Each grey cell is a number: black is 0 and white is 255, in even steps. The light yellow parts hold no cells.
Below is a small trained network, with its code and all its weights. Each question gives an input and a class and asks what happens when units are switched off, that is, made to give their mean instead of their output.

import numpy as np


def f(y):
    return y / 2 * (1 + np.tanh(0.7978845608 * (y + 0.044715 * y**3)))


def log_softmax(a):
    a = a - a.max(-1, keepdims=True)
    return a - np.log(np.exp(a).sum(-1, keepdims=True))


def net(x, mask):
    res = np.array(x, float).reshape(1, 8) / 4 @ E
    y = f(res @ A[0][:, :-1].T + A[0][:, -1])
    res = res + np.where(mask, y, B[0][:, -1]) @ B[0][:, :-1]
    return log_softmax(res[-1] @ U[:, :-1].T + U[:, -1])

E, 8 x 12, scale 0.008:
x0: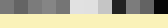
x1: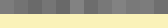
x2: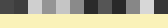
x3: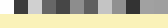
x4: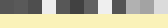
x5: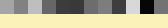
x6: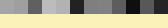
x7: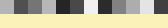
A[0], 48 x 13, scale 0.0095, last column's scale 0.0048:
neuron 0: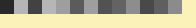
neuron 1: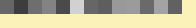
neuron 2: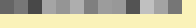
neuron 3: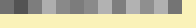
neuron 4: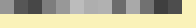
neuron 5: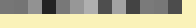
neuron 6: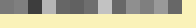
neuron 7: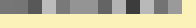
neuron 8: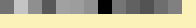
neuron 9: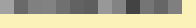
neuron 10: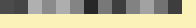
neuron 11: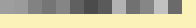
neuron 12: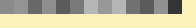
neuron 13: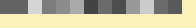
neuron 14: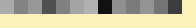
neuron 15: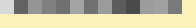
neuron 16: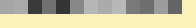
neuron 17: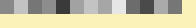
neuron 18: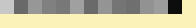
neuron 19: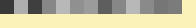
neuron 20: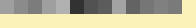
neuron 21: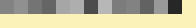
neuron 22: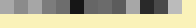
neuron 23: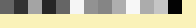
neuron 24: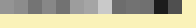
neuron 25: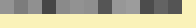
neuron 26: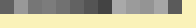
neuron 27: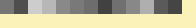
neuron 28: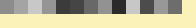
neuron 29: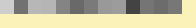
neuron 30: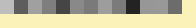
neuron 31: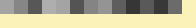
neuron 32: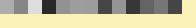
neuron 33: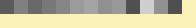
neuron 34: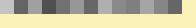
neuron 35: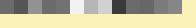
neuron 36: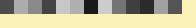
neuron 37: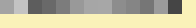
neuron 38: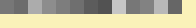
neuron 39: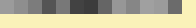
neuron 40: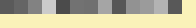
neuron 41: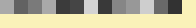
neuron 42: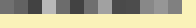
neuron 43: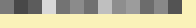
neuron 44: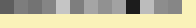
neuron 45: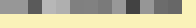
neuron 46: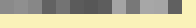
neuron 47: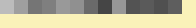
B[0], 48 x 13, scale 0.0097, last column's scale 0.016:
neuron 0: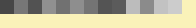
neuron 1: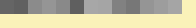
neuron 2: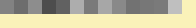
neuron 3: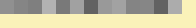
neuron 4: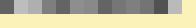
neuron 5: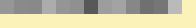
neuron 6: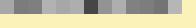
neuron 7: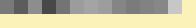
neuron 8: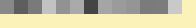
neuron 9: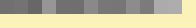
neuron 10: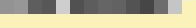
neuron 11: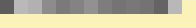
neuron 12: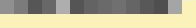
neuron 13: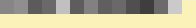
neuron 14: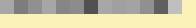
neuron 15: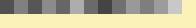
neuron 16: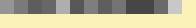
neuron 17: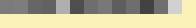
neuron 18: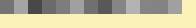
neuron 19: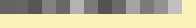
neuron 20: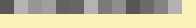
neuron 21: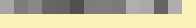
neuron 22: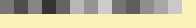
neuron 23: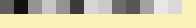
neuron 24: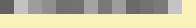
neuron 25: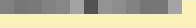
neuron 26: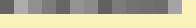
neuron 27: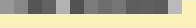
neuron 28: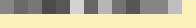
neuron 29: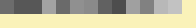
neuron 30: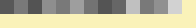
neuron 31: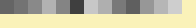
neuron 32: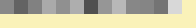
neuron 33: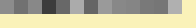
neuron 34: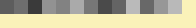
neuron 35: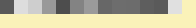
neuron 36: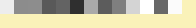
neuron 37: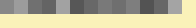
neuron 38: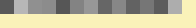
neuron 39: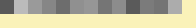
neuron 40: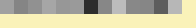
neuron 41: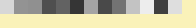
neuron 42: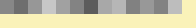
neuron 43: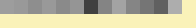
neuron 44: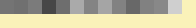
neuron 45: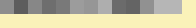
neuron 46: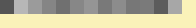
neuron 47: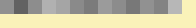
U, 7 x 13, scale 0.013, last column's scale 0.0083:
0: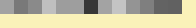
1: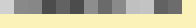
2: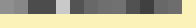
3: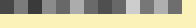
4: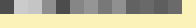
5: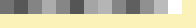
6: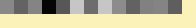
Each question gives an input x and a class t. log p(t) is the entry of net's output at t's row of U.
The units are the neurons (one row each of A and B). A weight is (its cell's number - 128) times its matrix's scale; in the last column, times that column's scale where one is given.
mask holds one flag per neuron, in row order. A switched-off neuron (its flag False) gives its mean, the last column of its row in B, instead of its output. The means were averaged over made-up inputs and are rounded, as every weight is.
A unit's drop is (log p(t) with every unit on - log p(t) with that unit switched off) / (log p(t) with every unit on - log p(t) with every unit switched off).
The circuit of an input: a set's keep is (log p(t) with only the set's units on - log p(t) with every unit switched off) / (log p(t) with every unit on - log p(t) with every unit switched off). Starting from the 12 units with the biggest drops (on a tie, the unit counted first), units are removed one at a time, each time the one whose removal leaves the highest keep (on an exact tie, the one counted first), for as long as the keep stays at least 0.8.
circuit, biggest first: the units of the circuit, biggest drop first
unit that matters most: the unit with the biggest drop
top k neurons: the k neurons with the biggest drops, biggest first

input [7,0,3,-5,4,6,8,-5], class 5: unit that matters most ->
neuron 31
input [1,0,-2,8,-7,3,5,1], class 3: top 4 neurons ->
neuron 29; neuron 30; neuron 15; neuron 34
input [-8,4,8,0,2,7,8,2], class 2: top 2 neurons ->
neuron 10; neuron 27
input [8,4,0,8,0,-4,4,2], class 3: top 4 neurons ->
neuron 30; neuron 29; neuron 15; neuron 34
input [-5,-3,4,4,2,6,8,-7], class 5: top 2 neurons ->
neuron 41; neuron 31
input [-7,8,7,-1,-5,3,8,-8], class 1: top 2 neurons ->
neuron 36; neuron 23
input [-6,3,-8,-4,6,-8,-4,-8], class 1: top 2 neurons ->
neuron 36; neuron 21
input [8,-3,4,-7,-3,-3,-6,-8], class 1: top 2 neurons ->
neuron 36; neuron 21
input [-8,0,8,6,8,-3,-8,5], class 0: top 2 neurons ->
neuron 40; neuron 3
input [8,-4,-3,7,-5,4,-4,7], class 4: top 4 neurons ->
neuron 35; neuron 36; neuron 24; neuron 4
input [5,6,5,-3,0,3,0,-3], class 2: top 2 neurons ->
neuron 10; neuron 13
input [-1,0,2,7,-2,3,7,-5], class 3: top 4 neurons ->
neuron 23; neuron 30; neuron 15; neuron 29
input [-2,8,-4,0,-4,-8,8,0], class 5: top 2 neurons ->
neuron 31; neuron 47
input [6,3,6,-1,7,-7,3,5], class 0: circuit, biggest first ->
neuron 40
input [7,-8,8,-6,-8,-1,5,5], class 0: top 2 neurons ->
neuron 8; neuron 14
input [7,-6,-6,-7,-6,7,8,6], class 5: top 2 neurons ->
neuron 31; neuron 22
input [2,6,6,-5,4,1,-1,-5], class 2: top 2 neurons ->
neuron 10; neuron 41
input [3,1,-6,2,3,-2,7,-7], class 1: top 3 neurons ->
neuron 36; neuron 23; neuron 21
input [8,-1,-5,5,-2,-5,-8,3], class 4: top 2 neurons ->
neuron 35; neuron 4
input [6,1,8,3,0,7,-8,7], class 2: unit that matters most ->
neuron 13
